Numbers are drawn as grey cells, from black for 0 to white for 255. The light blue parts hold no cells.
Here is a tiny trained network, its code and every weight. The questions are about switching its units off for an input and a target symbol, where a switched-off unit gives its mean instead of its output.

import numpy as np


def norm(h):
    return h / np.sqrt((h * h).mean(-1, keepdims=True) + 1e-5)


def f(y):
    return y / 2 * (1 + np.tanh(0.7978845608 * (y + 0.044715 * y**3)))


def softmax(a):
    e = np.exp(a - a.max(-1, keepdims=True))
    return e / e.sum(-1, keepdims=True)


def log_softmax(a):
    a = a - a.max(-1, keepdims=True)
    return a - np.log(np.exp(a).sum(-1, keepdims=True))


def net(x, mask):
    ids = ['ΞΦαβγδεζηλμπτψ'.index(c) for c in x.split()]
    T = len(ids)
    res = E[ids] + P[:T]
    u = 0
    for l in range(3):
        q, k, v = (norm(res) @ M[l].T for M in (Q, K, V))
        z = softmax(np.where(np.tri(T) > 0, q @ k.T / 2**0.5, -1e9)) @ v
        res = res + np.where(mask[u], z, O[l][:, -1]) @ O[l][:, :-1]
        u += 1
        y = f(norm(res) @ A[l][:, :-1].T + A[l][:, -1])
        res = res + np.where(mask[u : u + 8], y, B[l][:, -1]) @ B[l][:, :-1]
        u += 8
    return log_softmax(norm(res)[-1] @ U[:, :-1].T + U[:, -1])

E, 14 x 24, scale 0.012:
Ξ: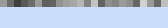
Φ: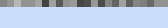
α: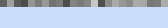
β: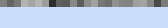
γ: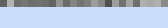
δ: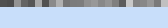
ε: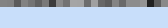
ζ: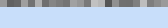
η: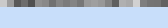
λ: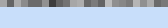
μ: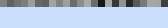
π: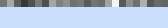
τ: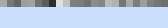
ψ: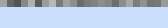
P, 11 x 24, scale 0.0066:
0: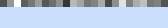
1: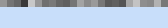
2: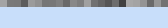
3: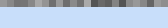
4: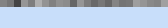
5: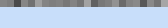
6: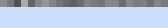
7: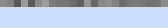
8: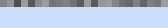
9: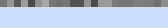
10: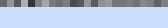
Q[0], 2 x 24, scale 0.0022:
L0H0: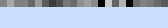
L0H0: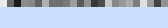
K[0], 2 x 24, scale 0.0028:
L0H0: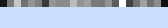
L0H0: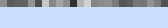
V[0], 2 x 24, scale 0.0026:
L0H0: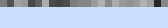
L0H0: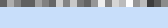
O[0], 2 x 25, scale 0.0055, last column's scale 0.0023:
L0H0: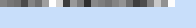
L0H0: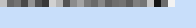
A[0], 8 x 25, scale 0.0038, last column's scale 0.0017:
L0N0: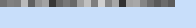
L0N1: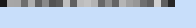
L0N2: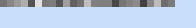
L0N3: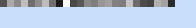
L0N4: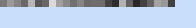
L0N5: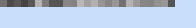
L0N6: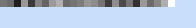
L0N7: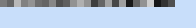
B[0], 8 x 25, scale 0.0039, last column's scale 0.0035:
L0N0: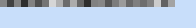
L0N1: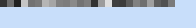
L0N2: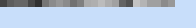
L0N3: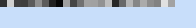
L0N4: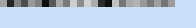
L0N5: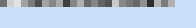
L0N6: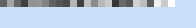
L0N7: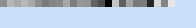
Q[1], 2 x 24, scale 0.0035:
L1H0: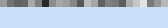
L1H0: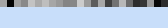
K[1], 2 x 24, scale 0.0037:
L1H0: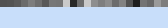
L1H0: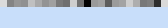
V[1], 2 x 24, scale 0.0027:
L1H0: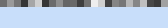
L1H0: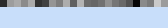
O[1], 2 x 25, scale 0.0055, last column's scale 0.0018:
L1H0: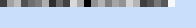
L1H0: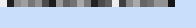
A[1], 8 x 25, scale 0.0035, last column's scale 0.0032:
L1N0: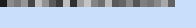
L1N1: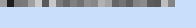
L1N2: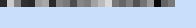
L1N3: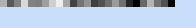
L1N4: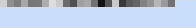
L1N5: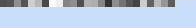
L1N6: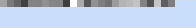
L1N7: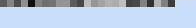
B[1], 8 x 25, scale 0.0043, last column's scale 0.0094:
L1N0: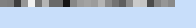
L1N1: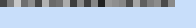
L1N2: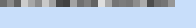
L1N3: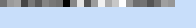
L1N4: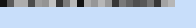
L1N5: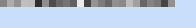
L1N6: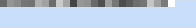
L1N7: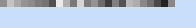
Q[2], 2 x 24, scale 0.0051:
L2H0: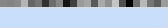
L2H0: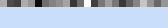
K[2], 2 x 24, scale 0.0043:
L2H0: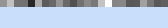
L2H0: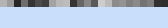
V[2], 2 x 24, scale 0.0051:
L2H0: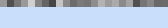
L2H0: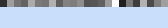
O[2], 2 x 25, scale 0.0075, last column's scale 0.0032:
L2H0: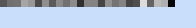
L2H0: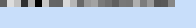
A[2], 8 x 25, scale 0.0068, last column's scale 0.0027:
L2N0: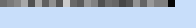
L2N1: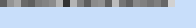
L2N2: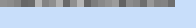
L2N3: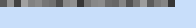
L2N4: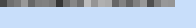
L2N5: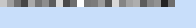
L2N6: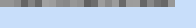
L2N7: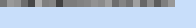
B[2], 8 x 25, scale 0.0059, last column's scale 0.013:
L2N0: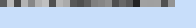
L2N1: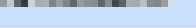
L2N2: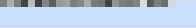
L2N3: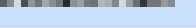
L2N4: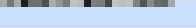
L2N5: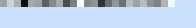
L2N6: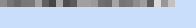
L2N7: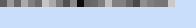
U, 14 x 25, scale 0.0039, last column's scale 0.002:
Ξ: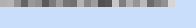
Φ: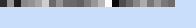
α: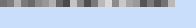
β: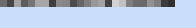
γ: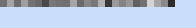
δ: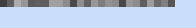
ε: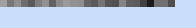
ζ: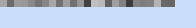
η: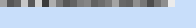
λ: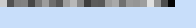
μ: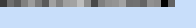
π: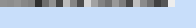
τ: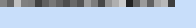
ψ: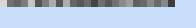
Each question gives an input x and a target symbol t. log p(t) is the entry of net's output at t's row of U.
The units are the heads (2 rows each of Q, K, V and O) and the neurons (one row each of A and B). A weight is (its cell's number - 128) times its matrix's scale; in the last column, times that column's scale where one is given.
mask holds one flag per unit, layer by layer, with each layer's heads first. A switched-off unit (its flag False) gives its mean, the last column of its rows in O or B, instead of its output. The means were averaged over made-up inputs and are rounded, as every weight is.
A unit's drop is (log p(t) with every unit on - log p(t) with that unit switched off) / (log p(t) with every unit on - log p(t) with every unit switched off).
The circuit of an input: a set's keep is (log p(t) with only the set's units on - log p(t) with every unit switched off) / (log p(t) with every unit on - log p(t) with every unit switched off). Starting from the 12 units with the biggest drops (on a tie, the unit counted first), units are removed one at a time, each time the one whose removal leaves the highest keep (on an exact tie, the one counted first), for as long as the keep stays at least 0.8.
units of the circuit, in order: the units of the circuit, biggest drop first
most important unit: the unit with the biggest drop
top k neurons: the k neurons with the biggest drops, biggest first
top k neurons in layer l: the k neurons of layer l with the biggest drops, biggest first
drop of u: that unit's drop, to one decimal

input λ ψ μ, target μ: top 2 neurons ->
[L2N4; L1N3]
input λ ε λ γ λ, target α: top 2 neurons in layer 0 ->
[L0N6; L0N4]
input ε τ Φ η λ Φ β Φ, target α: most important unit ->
L0H0
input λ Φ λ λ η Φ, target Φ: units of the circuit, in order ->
[L2N5; L2N0]
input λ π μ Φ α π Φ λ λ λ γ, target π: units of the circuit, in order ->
[L2H0; L1H0; L2N5]
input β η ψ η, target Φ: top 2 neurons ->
[L0N7; L2N5]
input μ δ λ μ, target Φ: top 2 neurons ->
[L0N3; L0N1]
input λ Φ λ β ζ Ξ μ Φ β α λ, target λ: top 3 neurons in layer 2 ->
[L2N4; L2N5; L2N2]
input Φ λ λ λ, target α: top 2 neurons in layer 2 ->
[L2N4; L2N5]
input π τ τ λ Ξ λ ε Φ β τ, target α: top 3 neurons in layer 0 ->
[L0N7; L0N5; L0N4]
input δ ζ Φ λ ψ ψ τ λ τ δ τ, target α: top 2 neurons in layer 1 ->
[L1N2; L1N6]
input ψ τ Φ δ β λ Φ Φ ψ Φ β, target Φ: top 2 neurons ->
[L0N0; L2N5]
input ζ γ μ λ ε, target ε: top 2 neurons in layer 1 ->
[L1N4; L1N6]
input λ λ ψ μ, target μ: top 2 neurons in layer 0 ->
[L0N1; L0N2]
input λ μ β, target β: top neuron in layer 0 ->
[L0N0]
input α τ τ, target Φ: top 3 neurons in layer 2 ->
[L2N5; L2N4; L2N2]
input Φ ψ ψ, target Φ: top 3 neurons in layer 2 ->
[L2N5; L2N4; L2N2]
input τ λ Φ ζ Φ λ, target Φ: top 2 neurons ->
[L1N4; L0N6]
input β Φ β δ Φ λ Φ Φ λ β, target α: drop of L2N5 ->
0.1
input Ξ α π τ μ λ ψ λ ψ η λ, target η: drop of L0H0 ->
1.1
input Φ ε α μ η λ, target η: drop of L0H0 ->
1.0
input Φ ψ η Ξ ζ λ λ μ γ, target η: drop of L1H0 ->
1.0
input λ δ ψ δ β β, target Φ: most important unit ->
L1H0
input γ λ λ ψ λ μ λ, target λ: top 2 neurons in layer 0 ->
[L0N3; L0N0]
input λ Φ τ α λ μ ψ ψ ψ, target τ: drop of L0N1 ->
0.0
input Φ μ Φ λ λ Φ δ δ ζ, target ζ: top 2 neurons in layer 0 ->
[L0N6; L0N1]
